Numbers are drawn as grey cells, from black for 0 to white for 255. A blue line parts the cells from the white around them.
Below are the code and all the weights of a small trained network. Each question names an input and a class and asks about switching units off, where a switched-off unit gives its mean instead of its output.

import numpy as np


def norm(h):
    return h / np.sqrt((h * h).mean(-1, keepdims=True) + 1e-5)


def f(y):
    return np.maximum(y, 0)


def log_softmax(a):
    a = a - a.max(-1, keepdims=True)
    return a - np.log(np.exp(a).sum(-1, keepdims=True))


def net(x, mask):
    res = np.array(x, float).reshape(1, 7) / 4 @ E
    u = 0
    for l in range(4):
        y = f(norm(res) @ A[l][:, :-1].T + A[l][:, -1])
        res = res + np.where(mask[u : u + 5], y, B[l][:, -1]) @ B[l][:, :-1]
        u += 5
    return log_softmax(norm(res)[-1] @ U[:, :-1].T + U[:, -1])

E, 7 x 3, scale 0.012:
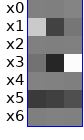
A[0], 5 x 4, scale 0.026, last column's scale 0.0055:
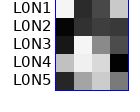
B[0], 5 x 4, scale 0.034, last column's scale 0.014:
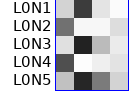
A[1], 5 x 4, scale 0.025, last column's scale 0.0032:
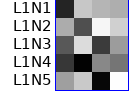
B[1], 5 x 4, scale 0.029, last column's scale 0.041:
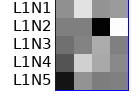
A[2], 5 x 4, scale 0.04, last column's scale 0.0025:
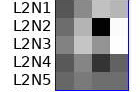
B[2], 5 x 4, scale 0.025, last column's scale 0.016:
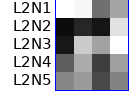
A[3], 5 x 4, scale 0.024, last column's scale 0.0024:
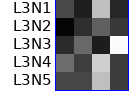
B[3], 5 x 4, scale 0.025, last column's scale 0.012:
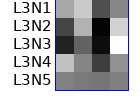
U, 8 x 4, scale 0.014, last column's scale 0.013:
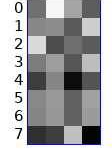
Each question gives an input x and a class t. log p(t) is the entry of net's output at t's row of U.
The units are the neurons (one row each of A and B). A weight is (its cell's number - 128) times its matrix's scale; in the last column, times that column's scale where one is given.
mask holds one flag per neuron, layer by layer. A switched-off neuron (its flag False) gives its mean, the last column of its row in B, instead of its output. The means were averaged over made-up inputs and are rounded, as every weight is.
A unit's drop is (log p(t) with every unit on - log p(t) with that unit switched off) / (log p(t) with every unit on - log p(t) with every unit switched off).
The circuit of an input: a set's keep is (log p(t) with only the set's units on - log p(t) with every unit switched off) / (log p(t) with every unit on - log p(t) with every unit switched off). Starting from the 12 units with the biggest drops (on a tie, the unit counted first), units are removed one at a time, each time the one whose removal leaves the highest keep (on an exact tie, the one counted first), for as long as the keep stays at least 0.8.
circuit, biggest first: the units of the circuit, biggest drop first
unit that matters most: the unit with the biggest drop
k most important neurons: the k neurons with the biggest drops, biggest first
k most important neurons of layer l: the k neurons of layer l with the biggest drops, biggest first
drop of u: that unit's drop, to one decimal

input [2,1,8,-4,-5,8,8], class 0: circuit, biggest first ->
[L0N2]
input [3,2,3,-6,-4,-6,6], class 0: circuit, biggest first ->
[L0N4, L3N3]
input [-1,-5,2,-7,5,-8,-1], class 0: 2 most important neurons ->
[L0N4, L1N2]
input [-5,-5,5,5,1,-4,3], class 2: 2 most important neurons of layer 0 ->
[L0N5, L0N2]
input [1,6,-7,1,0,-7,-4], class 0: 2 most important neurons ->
[L0N4, L0N3]
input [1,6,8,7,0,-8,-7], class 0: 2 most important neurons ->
[L0N4, L0N3]
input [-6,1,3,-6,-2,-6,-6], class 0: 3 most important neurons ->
[L0N4, L0N5, L1N2]
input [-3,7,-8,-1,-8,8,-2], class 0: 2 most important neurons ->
[L0N2, L0N3]
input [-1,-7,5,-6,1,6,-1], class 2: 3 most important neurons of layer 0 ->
[L0N3, L0N4, L0N2]
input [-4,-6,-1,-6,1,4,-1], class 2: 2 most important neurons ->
[L0N3, L0N4]
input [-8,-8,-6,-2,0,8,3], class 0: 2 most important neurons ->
[L0N2, L0N1]
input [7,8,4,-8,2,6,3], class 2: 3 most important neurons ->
[L0N1, L0N4, L2N2]
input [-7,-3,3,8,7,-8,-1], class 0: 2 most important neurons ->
[L0N4, L1N2]
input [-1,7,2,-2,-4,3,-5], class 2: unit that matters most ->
L0N1
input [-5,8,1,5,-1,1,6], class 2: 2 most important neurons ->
[L0N1, L2N2]
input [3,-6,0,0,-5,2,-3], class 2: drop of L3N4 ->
0.0
